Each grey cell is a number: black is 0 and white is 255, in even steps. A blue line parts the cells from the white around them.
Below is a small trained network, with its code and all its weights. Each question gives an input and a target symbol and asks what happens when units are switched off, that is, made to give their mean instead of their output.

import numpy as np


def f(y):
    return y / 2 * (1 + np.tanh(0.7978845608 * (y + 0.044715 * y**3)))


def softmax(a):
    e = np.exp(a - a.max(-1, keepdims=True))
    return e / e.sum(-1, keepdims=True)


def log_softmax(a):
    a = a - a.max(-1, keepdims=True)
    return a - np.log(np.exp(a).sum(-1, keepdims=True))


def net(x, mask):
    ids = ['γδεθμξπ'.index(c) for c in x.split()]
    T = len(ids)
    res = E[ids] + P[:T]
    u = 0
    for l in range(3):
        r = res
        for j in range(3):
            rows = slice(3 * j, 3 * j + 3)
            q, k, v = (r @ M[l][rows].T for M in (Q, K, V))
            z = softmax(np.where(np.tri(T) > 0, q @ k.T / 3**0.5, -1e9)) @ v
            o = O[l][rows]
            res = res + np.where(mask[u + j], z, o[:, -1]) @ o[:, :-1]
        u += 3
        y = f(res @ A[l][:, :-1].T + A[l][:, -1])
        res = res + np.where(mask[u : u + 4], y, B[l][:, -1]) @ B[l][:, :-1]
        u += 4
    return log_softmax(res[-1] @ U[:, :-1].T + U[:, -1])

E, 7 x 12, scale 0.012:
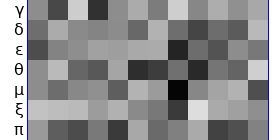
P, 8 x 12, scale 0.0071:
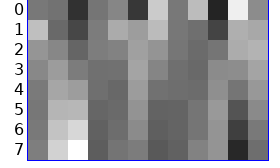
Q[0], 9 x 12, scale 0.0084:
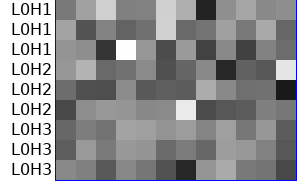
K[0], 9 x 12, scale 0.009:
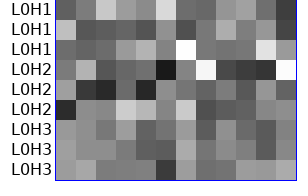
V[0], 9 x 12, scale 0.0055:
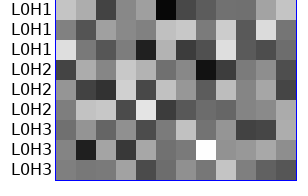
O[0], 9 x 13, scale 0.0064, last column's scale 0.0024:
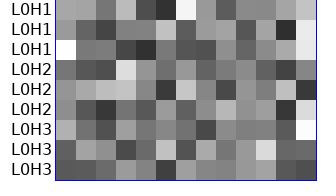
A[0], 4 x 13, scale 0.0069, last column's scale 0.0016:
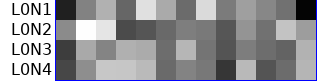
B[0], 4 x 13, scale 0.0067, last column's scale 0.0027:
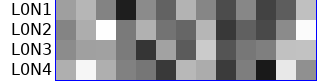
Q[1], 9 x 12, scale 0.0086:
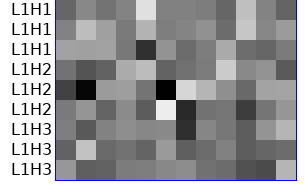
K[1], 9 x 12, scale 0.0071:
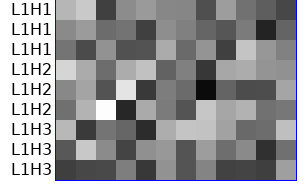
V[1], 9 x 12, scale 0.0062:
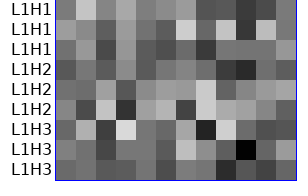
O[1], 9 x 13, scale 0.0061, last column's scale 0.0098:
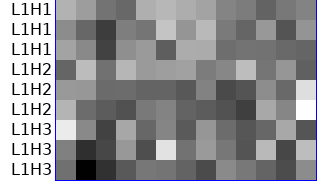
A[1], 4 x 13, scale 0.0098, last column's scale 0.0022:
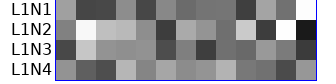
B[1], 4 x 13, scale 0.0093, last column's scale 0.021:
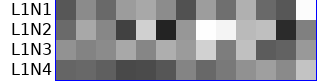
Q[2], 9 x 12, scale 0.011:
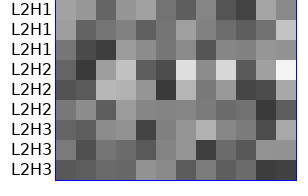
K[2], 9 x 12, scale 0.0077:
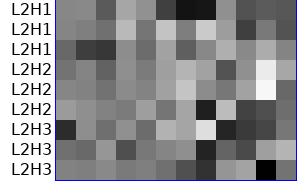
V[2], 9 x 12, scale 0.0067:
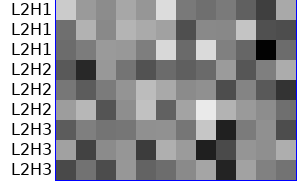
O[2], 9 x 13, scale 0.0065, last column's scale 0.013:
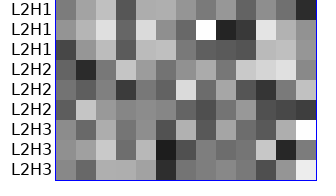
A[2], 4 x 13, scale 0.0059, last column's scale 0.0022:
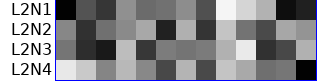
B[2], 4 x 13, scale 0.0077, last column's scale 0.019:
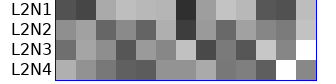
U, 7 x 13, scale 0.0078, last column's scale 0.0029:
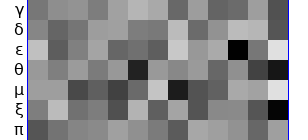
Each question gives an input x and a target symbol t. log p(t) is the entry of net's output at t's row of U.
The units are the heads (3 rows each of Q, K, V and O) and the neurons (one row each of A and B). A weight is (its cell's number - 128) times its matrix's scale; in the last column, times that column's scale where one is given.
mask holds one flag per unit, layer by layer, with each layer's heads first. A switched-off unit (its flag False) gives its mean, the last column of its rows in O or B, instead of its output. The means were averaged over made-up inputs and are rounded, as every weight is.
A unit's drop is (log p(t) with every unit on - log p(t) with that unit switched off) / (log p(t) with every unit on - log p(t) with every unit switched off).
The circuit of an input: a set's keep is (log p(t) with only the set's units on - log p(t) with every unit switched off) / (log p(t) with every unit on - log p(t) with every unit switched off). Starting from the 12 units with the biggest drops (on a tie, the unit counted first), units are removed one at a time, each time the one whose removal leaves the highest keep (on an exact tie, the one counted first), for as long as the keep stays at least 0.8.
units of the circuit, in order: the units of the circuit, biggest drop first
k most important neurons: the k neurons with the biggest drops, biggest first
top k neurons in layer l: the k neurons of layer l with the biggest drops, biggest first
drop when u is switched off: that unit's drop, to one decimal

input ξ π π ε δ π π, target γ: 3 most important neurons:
L0N2; L1N4; L2N2
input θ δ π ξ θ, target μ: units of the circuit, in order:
L2N1
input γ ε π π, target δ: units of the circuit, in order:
L1H1; L2H2; L0H3
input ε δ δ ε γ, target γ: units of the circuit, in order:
L1N4; L2H1; L2H2
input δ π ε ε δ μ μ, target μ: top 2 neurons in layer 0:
L0N4; L0N2
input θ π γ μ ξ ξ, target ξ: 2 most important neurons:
L1N4; L2N3
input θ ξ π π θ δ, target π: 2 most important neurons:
L1N4; L2N1
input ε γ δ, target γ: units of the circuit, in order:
L1N4; L2H1; L2H2
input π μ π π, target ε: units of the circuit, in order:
L0H2; L2N3
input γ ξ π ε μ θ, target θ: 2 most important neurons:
L2N2; L2N1
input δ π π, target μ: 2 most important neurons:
L1N4; L2N1
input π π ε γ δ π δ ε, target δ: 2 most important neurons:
L0N2; L2N3
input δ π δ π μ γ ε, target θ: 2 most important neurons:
L1N4; L2N2
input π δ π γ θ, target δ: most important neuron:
L0N2
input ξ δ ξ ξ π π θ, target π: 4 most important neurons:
L2N3; L1N4; L2N1; L0N2
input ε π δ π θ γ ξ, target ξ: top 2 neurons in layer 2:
L2N3; L2N1
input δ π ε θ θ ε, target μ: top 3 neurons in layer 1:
L1N4; L1N1; L1N3
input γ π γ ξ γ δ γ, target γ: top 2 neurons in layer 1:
L1N3; L1N4
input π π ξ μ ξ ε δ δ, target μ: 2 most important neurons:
L1N1; L1N4
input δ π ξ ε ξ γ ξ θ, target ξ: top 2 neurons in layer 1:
L1N4; L1N1
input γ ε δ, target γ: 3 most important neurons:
L1N4; L1N3; L1N1
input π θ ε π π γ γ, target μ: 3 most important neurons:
L1N1; L2N1; L0N1
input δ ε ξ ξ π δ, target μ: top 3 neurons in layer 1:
L1N4; L1N1; L1N3
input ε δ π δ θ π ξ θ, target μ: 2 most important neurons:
L1N4; L2N1
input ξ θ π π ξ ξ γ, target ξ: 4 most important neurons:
L1N4; L2N3; L1N1; L0N3
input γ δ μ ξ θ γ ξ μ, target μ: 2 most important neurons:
L1N1; L0N1
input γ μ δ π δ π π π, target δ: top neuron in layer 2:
L2N3
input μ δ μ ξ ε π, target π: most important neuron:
L2N3
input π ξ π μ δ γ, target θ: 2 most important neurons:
L1N4; L2N2
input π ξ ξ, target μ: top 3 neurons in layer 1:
L1N1; L1N4; L1N2
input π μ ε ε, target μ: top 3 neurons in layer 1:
L1N4; L1N1; L1N2
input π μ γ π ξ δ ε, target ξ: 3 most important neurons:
L1N4; L2N3; L1N1
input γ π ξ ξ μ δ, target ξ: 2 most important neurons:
L1N4; L2N3
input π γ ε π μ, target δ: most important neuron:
L1N1
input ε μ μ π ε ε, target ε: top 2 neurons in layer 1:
L1N2; L1N1
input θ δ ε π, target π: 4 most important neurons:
L2N3; L1N4; L2N1; L0N2
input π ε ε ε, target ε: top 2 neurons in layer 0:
L0N4; L0N3
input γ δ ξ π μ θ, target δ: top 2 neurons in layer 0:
L0N1; L0N4
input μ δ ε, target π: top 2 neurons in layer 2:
L2N1; L2N3
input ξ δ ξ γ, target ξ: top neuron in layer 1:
L1N4
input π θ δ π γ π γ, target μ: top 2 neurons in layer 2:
L2N1; L2N2
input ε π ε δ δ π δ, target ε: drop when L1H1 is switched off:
0.2
